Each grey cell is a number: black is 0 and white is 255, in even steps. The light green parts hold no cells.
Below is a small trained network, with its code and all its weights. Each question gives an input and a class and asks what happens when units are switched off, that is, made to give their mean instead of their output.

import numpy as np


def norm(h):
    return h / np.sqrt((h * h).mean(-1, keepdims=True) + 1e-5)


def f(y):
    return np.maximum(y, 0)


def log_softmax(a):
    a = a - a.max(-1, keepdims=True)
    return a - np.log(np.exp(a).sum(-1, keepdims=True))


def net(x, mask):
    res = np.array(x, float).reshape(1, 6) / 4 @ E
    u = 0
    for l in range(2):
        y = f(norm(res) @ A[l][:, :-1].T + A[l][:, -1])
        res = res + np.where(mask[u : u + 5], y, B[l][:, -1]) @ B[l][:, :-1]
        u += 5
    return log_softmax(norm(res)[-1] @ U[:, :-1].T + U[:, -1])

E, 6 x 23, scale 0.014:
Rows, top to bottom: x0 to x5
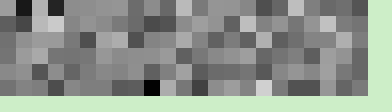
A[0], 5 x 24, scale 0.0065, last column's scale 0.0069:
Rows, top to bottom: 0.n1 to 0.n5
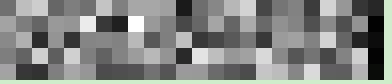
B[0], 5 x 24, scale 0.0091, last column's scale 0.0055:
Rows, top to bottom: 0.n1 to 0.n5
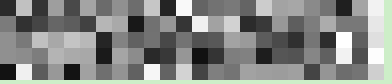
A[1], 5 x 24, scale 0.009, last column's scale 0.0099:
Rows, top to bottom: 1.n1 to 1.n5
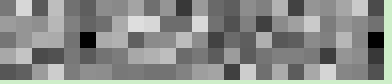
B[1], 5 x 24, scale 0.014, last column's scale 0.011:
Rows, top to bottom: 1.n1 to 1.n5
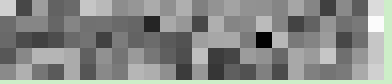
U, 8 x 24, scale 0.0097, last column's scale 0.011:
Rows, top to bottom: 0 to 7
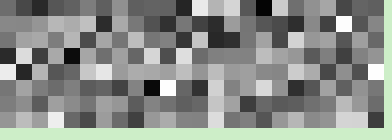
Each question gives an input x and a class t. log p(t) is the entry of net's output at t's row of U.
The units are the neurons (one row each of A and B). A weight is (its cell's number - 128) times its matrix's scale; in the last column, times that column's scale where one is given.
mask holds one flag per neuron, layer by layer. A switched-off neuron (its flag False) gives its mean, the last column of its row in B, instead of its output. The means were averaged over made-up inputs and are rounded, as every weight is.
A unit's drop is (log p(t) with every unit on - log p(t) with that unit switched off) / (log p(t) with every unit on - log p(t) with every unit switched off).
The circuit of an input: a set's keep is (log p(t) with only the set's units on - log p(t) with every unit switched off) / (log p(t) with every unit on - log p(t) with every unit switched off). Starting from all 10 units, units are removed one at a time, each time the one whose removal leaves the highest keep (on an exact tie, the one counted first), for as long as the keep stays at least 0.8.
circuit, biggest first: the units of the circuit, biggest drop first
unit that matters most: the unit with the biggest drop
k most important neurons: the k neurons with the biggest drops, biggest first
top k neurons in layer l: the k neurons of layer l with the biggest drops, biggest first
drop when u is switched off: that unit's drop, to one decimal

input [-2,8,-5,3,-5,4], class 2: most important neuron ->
(1.n5)
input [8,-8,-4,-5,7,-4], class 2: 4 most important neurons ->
(1.n4, 1.n1, 0.n4, 1.n3)
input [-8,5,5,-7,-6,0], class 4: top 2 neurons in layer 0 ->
(0.n1, 0.n3)
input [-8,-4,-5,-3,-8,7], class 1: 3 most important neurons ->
(0.n4, 1.n2, 1.n1)
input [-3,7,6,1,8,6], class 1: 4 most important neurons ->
(0.n3, 1.n2, 1.n4, 0.n2)
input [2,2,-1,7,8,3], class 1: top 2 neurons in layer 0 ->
(0.n3, 0.n5)
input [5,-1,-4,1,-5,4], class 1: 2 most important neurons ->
(0.n4, 1.n1)
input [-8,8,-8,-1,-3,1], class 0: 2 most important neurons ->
(0.n2, 1.n4)
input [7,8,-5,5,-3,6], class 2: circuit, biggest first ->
(1.n1, 1.n5, 1.n2)
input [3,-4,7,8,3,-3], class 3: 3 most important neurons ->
(0.n1, 0.n2, 0.n3)
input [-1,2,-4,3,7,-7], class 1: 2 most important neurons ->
(0.n3, 1.n3)
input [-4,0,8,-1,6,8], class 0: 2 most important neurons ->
(1.n3, 1.n2)
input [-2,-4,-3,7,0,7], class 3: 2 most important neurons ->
(0.n1, 1.n2)
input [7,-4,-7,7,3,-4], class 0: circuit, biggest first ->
(1.n1)
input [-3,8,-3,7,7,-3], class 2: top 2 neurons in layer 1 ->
(1.n5, 1.n3)
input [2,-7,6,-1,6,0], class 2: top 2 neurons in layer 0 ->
(0.n4, 0.n2)
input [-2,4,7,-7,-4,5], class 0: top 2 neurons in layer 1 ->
(1.n3, 1.n2)
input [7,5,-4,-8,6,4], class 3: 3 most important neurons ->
(0.n5, 1.n1, 0.n4)
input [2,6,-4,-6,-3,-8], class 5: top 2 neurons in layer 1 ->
(1.n2, 1.n4)
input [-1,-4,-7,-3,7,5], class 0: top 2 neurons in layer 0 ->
(0.n2, 0.n4)
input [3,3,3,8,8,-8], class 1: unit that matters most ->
0.n3
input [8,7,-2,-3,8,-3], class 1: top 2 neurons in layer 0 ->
(0.n3, 0.n2)
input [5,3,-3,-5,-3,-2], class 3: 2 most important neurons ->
(0.n5, 1.n1)
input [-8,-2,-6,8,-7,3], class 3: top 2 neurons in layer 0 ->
(0.n1, 0.n3)
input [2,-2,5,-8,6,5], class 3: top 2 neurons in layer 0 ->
(0.n5, 0.n4)
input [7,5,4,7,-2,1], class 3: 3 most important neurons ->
(0.n1, 1.n1, 1.n4)
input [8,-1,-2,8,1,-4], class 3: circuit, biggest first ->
(0.n1)
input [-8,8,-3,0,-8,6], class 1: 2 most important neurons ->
(0.n4, 1.n4)
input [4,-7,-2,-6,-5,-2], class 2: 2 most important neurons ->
(1.n4, 0.n1)
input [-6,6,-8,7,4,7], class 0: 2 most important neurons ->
(0.n2, 1.n2)
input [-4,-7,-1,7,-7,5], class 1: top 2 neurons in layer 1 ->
(1.n5, 1.n2)
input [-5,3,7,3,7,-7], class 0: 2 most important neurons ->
(1.n3, 0.n4)
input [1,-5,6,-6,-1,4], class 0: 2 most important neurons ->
(1.n3, 0.n1)
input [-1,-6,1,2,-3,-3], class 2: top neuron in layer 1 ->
(1.n4)
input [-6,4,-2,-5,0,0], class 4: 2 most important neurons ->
(1.n1, 0.n1)
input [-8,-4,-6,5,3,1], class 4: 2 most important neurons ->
(1.n1, 1.n3)
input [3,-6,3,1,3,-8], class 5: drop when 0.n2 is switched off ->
0.0
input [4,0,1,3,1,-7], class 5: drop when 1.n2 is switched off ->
0.9
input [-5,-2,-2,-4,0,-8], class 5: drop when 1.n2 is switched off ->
1.4
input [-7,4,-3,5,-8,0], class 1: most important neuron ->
(0.n4)
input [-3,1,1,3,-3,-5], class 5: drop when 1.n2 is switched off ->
1.2
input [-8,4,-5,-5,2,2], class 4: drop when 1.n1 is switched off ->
0.8
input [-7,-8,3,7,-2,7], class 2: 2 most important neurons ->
(1.n4, 1.n2)
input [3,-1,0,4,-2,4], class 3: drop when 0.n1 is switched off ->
0.7
